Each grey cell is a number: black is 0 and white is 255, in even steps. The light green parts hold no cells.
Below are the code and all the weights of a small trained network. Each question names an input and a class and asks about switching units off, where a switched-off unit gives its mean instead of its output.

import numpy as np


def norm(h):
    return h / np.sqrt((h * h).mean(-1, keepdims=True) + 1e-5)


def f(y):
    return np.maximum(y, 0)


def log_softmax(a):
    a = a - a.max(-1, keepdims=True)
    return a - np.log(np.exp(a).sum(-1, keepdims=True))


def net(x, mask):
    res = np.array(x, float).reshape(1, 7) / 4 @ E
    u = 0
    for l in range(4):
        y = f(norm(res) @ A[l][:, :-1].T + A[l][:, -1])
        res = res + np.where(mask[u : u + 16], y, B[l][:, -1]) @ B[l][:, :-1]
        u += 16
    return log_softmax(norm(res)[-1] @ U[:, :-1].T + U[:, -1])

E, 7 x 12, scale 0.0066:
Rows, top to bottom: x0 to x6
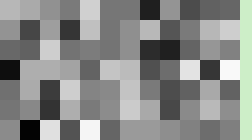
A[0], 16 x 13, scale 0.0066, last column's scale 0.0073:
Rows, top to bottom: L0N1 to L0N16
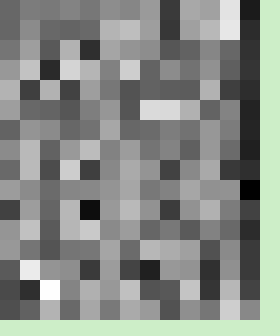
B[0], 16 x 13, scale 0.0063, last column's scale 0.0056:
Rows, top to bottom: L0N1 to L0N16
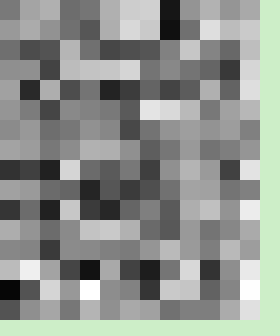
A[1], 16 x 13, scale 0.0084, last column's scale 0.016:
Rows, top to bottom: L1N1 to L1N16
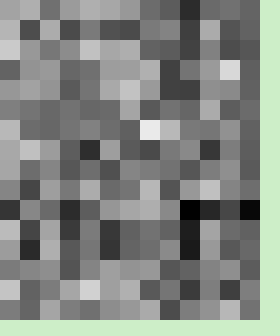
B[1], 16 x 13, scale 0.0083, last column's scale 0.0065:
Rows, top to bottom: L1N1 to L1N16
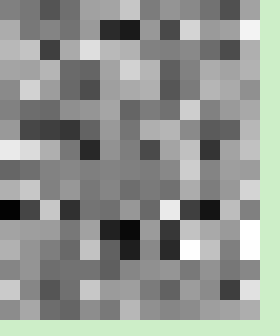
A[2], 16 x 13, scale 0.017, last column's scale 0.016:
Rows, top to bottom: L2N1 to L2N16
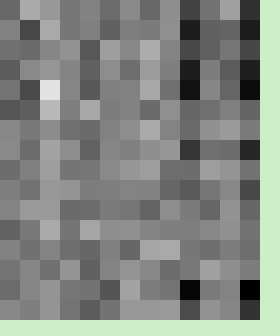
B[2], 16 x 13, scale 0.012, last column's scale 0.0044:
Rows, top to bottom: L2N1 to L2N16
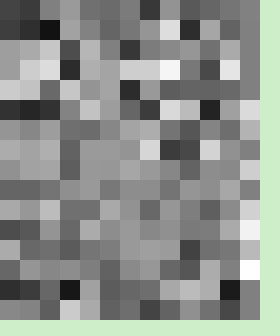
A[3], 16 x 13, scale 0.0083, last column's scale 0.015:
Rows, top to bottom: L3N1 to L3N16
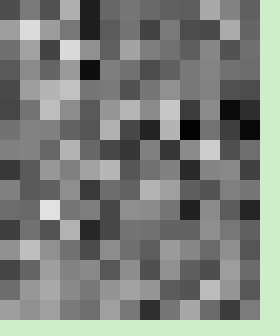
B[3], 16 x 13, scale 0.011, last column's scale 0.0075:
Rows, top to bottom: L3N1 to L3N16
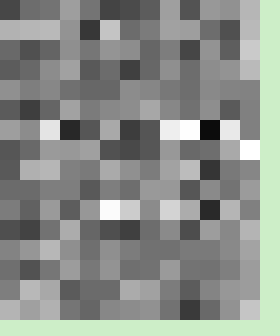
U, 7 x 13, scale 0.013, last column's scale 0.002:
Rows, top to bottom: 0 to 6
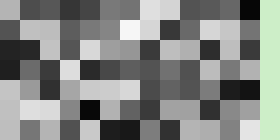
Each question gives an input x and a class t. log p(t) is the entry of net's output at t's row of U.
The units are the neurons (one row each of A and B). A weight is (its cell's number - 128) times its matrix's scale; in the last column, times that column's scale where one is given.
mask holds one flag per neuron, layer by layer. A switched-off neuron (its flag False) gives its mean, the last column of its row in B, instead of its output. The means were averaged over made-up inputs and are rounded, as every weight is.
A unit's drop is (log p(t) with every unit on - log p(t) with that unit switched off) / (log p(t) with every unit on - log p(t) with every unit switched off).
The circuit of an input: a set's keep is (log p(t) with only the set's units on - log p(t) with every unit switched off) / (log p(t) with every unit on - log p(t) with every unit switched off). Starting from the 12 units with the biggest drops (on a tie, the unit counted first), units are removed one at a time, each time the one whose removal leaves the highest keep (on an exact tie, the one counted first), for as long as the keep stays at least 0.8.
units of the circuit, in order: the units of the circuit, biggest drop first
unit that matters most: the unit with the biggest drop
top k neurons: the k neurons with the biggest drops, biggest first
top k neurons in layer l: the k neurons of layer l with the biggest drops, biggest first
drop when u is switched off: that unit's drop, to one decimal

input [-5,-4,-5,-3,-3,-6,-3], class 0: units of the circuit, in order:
(L0N6 L1N7)
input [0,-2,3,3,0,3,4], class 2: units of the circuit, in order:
(L0N15)
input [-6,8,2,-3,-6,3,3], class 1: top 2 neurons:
(L0N16 L1N4)
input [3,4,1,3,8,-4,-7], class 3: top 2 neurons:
(L0N11 L0N9)
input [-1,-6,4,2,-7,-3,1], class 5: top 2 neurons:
(L0N14 L1N8)
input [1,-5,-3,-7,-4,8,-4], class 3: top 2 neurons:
(L0N9 L0N3)
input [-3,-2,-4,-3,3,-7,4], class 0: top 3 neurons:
(L0N6 L1N7 L2N13)
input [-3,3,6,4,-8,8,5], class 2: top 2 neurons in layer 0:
(L0N15 L0N11)
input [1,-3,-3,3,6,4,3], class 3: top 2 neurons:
(L0N11 L0N9)
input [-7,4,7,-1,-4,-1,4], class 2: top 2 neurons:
(L0N15 L0N16)
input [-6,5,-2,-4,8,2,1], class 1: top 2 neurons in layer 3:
(L3N15 L3N4)
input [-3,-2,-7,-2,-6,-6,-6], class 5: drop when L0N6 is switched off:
-0.1
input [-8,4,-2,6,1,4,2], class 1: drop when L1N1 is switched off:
0.0
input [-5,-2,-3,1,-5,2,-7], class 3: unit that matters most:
L0N11
